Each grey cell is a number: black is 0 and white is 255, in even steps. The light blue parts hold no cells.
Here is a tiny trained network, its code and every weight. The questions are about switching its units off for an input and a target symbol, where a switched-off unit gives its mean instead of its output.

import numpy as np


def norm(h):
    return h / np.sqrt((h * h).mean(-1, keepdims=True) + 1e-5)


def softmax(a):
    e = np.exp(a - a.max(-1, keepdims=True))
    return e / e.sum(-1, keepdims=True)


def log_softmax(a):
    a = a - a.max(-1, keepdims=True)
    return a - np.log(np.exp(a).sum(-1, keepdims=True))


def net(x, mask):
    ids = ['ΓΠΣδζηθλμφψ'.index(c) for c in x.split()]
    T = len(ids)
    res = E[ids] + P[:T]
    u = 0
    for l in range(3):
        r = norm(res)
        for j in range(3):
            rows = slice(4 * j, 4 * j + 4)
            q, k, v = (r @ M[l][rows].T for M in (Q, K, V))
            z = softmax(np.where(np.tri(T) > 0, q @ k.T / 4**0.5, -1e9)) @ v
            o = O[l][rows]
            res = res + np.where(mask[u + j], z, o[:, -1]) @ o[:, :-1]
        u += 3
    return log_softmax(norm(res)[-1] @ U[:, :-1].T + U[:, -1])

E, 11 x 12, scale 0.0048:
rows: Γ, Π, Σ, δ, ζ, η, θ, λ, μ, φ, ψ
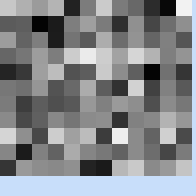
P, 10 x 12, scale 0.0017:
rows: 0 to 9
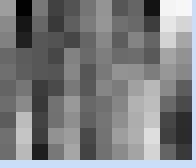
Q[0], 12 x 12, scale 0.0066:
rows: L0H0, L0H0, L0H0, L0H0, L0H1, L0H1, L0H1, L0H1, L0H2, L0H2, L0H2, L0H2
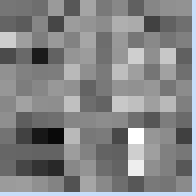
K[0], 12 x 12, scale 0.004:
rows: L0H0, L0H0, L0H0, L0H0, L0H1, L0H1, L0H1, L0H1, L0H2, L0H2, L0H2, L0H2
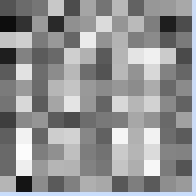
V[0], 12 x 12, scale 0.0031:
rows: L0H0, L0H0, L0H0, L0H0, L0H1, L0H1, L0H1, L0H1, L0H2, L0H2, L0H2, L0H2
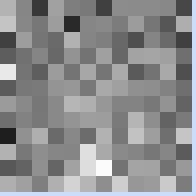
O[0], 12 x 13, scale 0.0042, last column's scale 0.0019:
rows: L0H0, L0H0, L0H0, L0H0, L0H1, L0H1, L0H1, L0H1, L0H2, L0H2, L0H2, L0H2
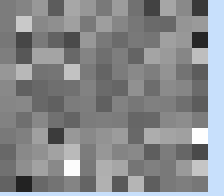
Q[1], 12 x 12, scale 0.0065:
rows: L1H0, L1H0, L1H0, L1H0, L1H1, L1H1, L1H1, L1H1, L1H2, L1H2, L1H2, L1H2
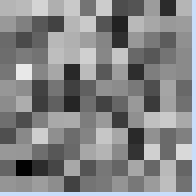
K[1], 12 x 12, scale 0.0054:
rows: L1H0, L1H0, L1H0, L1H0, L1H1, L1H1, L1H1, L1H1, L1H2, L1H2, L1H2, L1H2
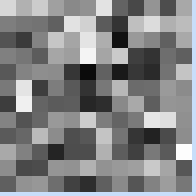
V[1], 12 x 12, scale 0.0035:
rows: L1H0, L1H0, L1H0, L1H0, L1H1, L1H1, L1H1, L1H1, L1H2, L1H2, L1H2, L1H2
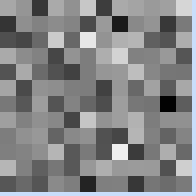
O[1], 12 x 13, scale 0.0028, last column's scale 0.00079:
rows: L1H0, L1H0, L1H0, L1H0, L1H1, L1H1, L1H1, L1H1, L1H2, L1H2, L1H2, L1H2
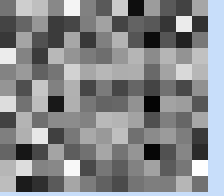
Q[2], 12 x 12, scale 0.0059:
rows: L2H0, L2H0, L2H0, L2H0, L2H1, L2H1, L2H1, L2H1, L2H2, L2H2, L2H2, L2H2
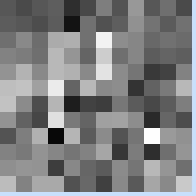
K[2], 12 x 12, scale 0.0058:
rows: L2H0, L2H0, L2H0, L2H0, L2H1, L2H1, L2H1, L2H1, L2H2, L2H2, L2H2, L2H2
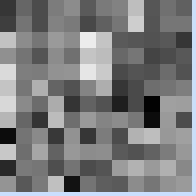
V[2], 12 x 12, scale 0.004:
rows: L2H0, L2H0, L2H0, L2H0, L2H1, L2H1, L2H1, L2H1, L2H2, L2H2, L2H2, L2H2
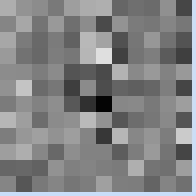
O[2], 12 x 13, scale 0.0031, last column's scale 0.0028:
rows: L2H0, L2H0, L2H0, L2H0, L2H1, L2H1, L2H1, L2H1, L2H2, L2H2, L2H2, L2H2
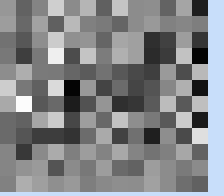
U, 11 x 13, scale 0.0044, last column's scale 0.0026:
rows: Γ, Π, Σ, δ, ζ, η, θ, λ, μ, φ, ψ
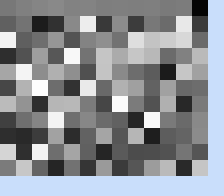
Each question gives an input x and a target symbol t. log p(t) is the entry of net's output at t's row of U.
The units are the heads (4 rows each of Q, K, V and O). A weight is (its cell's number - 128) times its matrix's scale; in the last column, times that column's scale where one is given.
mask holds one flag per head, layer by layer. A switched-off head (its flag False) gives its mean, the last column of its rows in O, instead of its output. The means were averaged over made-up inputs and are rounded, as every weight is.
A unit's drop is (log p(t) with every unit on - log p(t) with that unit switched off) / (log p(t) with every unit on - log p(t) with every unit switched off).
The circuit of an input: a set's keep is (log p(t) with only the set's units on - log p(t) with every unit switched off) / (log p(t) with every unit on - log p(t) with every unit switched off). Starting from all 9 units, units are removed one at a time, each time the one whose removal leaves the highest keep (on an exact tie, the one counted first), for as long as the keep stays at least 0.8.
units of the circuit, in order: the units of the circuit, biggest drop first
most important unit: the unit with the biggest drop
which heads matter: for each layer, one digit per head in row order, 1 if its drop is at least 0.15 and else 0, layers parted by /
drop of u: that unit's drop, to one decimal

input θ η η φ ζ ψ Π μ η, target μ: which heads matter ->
000 / 000 / 000
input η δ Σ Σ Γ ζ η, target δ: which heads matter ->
001 / 000 / 000
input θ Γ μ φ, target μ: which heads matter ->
001 / 000 / 000
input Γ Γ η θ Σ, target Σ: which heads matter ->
000 / 100 / 000
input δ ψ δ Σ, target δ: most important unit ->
L2H1
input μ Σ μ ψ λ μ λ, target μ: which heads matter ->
001 / 000 / 000
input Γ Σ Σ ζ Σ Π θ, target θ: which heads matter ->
001 / 100 / 000
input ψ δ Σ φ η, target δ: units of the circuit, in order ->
[L0H2, L2H1]
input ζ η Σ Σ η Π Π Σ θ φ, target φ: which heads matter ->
001 / 010 / 000
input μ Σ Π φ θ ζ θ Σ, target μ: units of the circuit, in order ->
[L0H2, L2H0]
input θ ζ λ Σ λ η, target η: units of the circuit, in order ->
[L1H2, L2H0, L2H1]
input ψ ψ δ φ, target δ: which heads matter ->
000 / 000 / 010
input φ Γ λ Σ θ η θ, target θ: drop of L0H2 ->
0.1
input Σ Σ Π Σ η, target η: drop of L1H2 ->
0.2
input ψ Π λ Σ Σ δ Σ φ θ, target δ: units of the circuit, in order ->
[L0H2]
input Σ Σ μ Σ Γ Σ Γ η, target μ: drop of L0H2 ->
0.2
